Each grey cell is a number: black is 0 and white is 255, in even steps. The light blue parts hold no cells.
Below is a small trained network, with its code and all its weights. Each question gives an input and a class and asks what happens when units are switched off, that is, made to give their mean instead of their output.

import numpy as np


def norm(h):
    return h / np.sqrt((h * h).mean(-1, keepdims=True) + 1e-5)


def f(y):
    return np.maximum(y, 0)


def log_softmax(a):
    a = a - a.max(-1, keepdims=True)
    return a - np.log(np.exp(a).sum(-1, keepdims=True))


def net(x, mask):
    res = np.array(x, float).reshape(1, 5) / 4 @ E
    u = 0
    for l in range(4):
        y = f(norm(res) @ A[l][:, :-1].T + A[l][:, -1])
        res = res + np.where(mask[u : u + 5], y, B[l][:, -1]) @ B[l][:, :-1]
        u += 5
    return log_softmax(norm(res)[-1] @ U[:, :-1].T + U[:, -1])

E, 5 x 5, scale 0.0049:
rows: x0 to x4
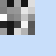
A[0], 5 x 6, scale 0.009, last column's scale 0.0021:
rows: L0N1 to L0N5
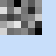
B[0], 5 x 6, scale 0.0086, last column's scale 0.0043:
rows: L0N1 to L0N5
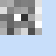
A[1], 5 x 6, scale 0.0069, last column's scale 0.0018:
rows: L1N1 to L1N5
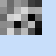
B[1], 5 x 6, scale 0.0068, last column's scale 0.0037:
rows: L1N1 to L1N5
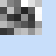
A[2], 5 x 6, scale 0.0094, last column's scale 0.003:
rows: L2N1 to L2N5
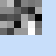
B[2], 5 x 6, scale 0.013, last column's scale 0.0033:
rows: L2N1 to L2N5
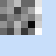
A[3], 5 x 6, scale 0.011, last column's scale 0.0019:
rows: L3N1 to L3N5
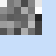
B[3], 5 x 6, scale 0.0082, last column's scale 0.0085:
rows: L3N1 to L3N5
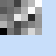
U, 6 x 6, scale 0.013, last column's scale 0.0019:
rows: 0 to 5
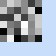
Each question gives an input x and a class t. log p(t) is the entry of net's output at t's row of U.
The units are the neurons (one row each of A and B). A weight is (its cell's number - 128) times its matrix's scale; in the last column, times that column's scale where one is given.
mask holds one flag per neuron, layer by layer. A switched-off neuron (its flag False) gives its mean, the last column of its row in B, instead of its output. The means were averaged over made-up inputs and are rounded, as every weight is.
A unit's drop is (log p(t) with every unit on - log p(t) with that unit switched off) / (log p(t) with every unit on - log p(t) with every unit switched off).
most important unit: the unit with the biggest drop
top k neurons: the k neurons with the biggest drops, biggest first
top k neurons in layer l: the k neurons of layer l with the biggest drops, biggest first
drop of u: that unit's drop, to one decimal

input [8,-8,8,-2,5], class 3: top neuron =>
L0N2
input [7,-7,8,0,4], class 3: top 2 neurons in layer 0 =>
L0N2; L0N5
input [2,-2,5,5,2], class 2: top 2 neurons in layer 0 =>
L0N3; L0N4
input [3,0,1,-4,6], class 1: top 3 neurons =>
L3N1; L2N4; L3N3
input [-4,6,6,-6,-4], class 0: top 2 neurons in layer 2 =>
L2N4; L2N1
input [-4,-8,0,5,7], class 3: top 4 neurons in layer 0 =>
L0N2; L0N3; L0N5; L0N1
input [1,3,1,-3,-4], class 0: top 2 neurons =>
L2N4; L0N3
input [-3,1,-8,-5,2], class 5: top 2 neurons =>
L0N5; L0N2
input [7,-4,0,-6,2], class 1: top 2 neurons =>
L3N1; L0N3
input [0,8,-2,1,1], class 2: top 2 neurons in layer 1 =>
L1N3; L1N4
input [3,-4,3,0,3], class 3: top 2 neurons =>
L0N2; L0N5
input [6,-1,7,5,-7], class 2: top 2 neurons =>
L0N3; L2N5
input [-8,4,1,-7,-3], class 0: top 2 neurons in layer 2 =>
L2N1; L2N4
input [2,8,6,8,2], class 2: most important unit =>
L2N5
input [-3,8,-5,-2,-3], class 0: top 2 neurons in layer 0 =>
L0N5; L0N3
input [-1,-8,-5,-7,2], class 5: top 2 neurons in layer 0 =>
L0N5; L0N3
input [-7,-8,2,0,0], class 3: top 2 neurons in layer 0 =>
L0N2; L0N1
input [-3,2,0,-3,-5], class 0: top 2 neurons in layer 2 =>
L2N1; L2N4
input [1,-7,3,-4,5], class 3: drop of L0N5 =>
0.1
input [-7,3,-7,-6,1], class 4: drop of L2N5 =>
0.0
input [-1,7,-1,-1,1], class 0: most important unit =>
L3N1
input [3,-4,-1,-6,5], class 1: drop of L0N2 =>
-0.1
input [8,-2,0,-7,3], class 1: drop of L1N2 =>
-0.1
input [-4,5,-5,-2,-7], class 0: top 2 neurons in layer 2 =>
L2N1; L2N4
